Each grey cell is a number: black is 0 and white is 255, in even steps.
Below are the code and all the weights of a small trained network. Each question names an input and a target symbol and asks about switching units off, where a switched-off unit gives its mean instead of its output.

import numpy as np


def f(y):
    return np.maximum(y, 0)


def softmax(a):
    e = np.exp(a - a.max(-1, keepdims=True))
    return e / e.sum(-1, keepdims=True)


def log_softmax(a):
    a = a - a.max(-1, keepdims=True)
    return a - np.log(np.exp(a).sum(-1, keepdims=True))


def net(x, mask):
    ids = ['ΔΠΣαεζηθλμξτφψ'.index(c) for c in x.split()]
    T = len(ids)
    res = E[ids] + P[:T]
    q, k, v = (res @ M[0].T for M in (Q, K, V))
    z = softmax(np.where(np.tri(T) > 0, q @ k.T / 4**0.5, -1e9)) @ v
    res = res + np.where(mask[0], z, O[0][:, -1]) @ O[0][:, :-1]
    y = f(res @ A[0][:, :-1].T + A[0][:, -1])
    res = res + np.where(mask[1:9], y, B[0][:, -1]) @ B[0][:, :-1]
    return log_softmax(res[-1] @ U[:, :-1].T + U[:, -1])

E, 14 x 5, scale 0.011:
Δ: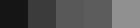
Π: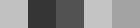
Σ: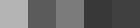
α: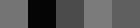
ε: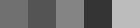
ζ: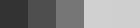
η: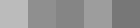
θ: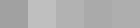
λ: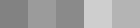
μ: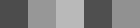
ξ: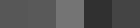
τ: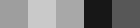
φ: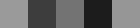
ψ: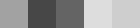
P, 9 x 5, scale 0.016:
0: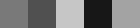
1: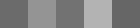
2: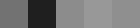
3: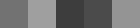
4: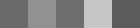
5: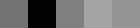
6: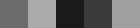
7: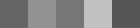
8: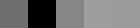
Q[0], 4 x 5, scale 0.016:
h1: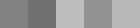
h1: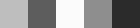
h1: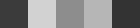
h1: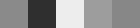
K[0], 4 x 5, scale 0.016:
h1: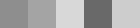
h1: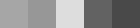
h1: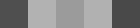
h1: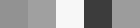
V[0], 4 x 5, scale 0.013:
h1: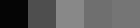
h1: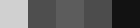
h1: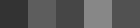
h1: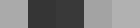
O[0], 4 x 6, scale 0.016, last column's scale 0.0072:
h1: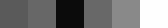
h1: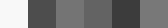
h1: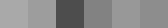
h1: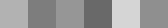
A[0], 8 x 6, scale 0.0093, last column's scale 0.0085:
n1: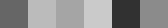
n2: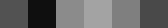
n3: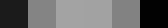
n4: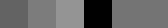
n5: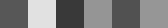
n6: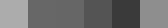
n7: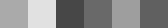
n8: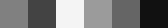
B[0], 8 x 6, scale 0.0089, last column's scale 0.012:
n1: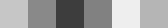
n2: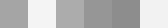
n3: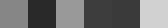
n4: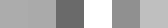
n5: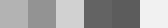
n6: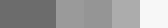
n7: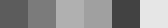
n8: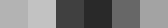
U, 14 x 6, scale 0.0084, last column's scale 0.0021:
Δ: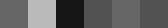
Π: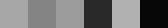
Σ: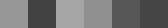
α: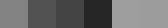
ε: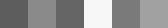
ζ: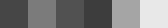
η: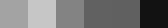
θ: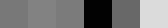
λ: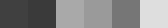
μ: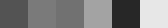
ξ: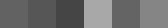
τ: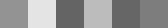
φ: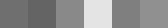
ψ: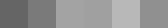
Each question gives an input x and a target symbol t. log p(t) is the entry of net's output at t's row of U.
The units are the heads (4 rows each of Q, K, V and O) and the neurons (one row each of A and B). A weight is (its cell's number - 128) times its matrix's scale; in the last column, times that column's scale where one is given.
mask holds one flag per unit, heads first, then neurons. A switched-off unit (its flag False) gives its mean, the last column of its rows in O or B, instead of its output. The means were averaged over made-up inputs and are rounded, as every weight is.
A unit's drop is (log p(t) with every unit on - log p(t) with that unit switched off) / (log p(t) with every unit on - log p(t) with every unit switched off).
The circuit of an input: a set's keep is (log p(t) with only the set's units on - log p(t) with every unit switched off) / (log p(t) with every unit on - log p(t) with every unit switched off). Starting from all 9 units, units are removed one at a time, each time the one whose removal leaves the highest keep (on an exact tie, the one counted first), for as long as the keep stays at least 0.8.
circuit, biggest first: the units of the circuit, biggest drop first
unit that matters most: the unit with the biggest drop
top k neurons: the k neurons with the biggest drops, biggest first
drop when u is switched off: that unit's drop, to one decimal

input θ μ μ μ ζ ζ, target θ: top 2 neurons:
(n3; n8)
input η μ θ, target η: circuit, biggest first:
(h1; n8)
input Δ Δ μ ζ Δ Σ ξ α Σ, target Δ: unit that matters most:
h1
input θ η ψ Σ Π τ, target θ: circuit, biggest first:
(h1; n3; n8)
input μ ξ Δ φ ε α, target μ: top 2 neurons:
(n2; n3)
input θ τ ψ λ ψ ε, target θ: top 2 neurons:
(n3; n8)
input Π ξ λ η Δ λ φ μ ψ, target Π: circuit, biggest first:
(h1; n8)
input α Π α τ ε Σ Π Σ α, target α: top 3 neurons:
(n7; n4; n5)
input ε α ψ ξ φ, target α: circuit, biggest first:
(h1; n2)
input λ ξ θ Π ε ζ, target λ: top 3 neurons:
(n3; n4; n1)
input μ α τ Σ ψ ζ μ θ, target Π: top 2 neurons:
(n1; n3)
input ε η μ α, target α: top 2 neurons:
(n2; n5)
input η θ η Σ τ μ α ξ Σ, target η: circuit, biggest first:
(h1; n8; n2)
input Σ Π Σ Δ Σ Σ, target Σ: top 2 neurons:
(n6; n1)
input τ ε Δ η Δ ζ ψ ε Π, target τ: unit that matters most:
n2
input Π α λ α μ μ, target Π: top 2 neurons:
(n8; n7)
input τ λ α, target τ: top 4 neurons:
(n2; n8; n3; n1)
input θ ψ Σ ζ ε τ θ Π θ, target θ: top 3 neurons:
(n3; n8; n4)
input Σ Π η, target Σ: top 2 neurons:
(n6; n1)
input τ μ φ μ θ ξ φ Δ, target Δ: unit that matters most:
h1
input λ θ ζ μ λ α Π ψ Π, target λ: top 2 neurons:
(n3; n4)
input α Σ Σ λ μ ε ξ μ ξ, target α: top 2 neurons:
(n7; n5)
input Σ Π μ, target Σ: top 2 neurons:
(n6; n1)
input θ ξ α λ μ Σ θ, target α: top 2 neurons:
(n2; n5)
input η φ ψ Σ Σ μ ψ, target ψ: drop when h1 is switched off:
1.2
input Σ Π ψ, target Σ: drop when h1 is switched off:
1.8
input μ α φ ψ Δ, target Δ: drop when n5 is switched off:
-0.2
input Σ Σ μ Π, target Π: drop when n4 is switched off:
0.1
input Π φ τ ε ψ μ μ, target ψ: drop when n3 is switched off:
0.0
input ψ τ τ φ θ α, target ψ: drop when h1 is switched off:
0.6
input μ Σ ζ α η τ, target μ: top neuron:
(n3)
